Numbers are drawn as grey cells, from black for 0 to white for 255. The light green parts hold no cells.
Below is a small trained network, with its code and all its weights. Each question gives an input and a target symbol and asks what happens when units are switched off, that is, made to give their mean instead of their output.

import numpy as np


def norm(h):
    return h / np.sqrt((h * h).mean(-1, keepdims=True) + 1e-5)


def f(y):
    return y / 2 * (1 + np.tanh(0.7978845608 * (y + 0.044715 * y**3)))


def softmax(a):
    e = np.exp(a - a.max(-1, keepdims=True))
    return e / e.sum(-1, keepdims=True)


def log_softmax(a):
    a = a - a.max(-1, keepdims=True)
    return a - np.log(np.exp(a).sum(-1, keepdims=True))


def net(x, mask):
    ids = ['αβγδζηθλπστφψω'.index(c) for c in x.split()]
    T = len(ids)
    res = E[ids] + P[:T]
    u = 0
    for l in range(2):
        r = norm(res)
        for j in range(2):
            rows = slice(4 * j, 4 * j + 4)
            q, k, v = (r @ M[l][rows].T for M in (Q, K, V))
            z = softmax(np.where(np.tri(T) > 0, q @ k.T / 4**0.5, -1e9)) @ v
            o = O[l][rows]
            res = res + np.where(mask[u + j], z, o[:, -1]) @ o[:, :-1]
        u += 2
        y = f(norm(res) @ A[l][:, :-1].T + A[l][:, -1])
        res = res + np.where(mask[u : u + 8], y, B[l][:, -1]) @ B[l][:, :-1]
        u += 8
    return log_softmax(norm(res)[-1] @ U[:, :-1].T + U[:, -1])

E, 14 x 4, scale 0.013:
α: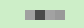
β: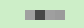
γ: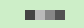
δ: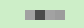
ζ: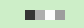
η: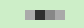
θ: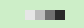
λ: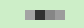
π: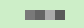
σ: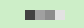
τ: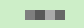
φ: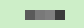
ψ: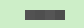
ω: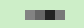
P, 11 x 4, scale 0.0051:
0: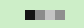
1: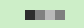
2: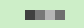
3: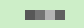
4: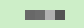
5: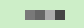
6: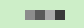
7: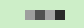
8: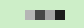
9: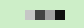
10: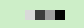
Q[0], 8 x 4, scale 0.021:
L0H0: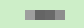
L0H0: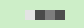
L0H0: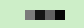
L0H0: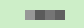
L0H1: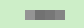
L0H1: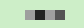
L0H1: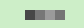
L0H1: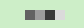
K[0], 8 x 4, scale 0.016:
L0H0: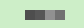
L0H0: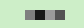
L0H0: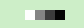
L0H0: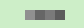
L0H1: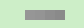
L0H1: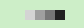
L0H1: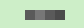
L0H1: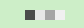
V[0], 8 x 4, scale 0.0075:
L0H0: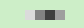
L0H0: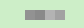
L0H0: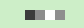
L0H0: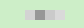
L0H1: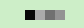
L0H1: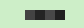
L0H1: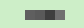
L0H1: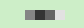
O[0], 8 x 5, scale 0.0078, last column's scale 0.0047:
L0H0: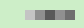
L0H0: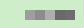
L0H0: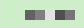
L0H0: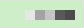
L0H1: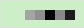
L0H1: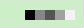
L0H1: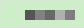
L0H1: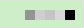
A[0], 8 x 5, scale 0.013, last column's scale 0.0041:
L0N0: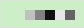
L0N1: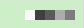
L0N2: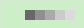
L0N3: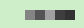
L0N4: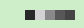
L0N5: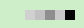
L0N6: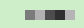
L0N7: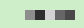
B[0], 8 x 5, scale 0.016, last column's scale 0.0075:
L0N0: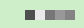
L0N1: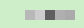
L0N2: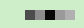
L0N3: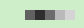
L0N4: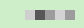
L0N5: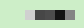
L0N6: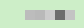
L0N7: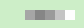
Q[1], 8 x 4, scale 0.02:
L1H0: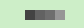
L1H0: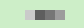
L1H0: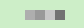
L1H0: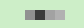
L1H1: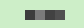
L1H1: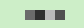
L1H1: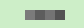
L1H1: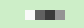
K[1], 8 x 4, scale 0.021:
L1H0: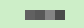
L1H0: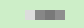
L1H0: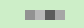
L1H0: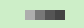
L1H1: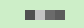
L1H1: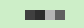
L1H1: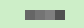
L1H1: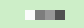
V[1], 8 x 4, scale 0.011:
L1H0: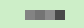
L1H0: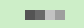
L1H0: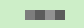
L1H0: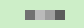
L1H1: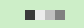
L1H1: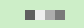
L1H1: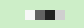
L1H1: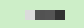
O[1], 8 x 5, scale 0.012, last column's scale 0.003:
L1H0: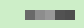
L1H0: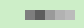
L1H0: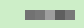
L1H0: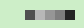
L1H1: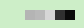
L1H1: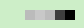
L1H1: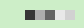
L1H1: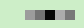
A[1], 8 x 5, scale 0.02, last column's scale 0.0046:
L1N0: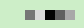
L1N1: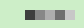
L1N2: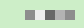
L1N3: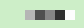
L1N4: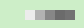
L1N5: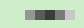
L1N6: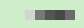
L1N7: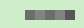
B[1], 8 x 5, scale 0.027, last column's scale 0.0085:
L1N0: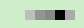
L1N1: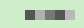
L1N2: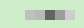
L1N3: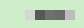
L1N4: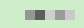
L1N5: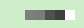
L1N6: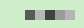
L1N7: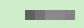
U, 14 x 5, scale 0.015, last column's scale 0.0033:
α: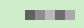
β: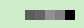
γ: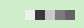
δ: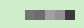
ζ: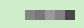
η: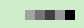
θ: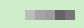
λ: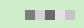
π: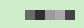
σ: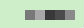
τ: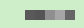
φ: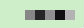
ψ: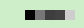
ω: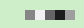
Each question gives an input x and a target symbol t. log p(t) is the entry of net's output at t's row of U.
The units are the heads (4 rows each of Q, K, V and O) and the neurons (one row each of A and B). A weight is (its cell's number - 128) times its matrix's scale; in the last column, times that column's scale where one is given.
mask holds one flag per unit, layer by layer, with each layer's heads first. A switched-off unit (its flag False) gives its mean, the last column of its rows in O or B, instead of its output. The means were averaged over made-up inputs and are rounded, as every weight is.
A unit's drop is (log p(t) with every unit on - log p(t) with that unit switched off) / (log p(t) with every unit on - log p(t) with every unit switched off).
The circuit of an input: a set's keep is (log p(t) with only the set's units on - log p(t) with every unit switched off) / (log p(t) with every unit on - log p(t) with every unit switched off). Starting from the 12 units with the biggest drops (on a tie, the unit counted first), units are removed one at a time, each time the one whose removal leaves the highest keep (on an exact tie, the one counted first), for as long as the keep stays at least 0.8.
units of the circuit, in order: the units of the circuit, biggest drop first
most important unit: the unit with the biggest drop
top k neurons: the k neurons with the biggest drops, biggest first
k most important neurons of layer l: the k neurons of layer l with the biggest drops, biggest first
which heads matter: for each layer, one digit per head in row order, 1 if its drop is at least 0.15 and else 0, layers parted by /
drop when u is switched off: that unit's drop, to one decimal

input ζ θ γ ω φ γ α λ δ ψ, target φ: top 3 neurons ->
(L0N7 L1N3 L0N1)
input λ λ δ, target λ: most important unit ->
L0N2
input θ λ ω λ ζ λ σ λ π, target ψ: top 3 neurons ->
(L0N3 L1N4 L1N3)
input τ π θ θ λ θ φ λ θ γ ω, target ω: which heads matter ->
10 / 00
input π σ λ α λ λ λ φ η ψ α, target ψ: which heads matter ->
01 / 00
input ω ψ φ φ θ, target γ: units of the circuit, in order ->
(L0N6 L1N4)
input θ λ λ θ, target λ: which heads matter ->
10 / 01
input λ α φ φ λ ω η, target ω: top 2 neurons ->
(L0N0 L0N7)
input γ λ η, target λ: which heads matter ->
11 / 01
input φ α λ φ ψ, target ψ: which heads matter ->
11 / 00
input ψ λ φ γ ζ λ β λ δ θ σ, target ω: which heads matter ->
01 / 01
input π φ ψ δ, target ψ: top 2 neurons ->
(L0N4 L0N7)
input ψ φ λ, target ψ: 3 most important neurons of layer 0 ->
(L0N4 L0N6 L0N0)
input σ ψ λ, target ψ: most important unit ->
L0H0
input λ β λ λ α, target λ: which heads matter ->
01 / 01
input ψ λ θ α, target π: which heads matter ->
01 / 00
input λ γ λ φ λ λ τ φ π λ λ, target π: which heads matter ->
11 / 00
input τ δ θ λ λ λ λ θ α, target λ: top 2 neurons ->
(L0N7 L0N1)
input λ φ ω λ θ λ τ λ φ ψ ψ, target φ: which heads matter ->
01 / 00
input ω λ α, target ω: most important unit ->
L0H1
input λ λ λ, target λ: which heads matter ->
11 / 01
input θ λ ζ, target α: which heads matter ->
10 / 01
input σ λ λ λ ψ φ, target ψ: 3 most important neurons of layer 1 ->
(L1N1 L1N4 L1N0)
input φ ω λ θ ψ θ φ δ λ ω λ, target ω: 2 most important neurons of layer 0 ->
(L0N1 L0N6)
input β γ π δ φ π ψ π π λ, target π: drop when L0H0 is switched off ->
0.2
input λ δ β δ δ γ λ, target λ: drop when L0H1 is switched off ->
0.1
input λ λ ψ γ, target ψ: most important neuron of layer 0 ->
(L0N7)
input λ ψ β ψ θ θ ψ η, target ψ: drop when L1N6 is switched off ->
-0.1
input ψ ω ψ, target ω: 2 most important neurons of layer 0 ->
(L0N0 L0N3)
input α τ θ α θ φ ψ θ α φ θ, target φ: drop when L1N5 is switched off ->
0.2
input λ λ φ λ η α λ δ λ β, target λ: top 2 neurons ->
(L0N7 L0N2)
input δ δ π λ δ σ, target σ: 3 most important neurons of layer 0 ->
(L0N5 L0N3 L0N2)
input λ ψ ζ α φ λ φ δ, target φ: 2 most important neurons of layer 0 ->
(L0N7 L0N3)
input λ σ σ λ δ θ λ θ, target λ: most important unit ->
L0N6
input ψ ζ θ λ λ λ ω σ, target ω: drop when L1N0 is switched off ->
0.3
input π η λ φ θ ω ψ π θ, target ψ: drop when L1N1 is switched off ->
-0.1
